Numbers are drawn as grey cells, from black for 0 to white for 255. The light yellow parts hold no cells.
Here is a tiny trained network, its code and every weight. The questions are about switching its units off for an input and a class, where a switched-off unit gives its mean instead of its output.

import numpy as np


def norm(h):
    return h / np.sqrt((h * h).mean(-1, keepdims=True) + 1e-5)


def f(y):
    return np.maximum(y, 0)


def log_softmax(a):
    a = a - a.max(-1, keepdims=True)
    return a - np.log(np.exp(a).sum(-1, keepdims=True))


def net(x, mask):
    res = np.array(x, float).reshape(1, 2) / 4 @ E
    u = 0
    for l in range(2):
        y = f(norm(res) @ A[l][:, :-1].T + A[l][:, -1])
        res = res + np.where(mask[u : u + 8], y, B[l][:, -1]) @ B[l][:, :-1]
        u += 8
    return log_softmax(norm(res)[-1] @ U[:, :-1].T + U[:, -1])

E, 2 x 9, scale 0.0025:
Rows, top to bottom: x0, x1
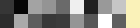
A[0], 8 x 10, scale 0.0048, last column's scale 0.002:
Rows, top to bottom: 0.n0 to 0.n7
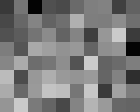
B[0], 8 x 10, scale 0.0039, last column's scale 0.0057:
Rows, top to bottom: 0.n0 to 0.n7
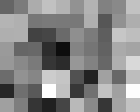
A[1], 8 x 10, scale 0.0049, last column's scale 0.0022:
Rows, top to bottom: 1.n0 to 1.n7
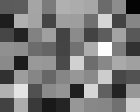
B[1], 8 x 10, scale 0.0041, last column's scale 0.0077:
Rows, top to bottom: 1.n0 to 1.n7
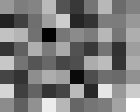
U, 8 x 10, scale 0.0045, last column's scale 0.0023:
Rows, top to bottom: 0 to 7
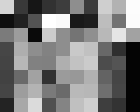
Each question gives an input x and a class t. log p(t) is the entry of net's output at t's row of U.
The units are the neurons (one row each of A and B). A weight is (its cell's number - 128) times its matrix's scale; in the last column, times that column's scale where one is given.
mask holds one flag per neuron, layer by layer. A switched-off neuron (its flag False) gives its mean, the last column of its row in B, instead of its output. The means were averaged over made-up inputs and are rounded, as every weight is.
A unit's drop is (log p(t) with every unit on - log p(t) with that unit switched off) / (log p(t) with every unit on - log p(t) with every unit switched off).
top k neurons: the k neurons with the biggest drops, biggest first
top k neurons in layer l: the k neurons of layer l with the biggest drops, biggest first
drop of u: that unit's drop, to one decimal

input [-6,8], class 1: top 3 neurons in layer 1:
(1.n7, 1.n3, 1.n1)
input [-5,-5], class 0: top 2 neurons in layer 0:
(0.n4, 0.n0)
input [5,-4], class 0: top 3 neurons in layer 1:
(1.n2, 1.n7, 1.n4)
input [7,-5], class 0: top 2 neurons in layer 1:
(1.n2, 1.n7)
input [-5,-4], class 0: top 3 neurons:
(1.n6, 1.n7, 0.n4)
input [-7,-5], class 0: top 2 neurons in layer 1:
(1.n6, 1.n7)
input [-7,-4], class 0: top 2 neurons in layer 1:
(1.n6, 1.n7)
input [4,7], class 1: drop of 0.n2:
0.0
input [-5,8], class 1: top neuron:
(1.n7)
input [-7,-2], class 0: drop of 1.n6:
0.6
